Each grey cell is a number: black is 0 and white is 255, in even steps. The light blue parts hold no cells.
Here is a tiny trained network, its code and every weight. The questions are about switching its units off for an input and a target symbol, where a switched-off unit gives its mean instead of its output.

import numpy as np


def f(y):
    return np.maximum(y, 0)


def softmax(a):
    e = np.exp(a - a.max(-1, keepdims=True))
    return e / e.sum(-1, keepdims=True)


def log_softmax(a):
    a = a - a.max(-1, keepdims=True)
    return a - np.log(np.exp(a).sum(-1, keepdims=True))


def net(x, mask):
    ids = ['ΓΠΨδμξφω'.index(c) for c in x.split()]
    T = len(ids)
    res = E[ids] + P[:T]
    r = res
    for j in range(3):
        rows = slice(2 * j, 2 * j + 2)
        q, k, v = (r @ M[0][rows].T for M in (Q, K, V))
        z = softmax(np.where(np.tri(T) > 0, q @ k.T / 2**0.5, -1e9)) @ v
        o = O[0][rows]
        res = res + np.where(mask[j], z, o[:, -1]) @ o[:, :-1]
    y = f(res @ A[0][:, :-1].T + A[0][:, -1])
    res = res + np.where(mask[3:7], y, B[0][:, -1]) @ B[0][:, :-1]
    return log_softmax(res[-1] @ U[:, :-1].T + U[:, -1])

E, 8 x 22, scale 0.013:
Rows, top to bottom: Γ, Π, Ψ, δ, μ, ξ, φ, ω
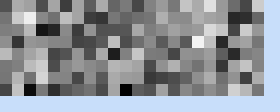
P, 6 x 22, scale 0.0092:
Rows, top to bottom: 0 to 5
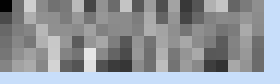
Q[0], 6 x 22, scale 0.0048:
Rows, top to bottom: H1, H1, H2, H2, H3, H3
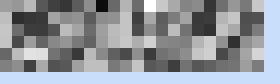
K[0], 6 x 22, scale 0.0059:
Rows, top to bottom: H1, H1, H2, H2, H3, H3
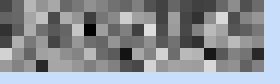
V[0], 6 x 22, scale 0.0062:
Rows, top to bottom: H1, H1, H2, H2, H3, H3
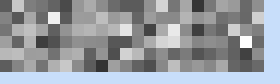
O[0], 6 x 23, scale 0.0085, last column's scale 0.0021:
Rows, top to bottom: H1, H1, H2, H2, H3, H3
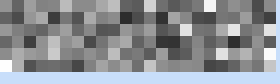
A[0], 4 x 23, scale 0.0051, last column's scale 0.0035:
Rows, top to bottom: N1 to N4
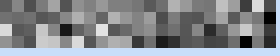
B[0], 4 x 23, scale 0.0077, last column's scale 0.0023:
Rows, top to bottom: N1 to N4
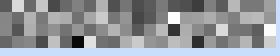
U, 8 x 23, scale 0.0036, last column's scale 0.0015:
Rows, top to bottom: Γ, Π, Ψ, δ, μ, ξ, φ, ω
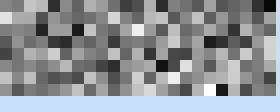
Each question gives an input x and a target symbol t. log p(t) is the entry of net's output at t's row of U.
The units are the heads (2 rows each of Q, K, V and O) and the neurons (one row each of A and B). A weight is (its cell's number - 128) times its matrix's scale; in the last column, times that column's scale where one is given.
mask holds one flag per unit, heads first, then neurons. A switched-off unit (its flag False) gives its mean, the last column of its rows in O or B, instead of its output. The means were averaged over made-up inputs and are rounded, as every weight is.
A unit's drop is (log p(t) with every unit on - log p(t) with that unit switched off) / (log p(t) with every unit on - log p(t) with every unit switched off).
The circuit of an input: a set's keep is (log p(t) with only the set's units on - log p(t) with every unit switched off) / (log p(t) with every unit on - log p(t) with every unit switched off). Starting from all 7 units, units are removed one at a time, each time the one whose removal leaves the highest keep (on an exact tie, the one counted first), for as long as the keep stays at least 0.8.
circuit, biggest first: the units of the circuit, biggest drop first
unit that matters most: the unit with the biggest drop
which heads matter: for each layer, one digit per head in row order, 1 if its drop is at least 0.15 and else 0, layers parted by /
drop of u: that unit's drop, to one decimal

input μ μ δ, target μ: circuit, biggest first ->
H2, H3
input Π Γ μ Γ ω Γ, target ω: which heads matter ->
101
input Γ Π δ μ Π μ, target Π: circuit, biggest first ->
N3, H3
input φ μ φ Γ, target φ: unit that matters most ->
H2
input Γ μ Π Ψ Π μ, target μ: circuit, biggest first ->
H2, N3
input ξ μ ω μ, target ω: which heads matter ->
100
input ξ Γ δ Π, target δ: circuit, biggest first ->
H1, H3
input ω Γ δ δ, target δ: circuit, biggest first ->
H3, H1
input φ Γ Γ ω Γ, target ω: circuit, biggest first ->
H3, H1
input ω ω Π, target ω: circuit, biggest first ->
H1, H3
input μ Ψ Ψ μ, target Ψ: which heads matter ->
010
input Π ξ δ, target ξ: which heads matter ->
010
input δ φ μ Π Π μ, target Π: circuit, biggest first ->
H3, N3
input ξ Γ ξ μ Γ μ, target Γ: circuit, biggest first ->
H1
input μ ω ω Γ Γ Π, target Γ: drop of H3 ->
0.1
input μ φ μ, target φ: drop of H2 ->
1.2
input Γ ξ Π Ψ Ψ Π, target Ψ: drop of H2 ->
1.1
